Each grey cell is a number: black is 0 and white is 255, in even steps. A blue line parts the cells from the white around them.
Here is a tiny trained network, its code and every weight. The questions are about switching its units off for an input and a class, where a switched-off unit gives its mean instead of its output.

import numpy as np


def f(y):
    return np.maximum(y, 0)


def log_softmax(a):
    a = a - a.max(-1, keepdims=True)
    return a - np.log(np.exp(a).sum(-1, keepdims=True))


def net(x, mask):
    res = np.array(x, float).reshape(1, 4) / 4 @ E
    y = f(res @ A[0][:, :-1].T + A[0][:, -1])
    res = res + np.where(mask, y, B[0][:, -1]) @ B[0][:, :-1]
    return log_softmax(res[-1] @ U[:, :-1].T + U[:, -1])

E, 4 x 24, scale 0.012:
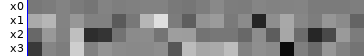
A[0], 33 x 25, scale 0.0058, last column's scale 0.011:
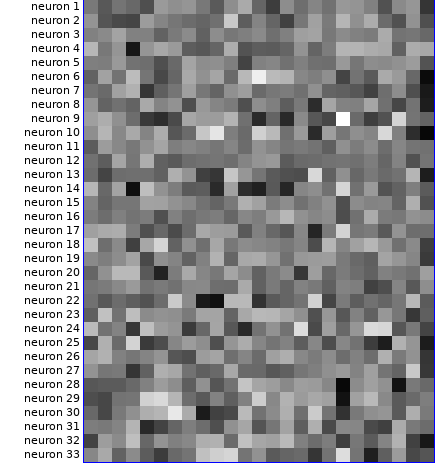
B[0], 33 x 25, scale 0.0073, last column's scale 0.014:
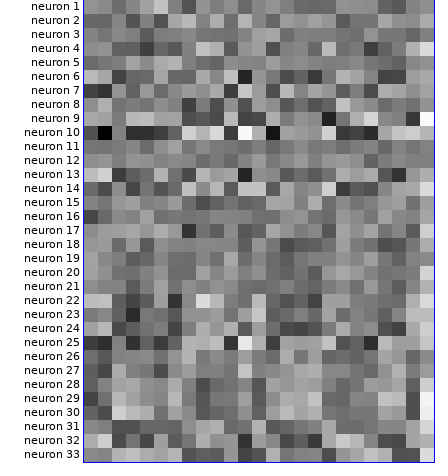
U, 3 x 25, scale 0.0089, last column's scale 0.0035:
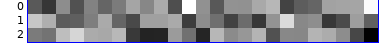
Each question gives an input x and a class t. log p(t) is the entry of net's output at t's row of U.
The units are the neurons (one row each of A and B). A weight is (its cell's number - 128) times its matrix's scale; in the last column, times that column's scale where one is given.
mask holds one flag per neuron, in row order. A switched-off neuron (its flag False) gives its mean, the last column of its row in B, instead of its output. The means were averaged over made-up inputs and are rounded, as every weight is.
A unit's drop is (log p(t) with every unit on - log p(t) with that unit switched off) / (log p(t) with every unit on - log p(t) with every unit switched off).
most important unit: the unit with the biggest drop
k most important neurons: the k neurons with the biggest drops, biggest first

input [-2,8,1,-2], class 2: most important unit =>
neuron 33
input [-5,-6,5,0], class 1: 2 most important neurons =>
neuron 13; neuron 22
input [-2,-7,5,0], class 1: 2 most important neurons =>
neuron 13; neuron 22
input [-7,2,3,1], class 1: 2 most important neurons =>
neuron 29; neuron 30
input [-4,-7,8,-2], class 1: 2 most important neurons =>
neuron 13; neuron 22
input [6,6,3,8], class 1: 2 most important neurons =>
neuron 32; neuron 6
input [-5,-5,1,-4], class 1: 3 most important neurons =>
neuron 13; neuron 22; neuron 25
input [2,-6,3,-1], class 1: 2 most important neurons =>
neuron 13; neuron 22
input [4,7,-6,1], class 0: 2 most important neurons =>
neuron 10; neuron 9
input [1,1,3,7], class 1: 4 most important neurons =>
neuron 32; neuron 6; neuron 14; neuron 10
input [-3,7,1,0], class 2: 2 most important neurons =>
neuron 22; neuron 33
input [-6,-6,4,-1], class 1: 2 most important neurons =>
neuron 13; neuron 22
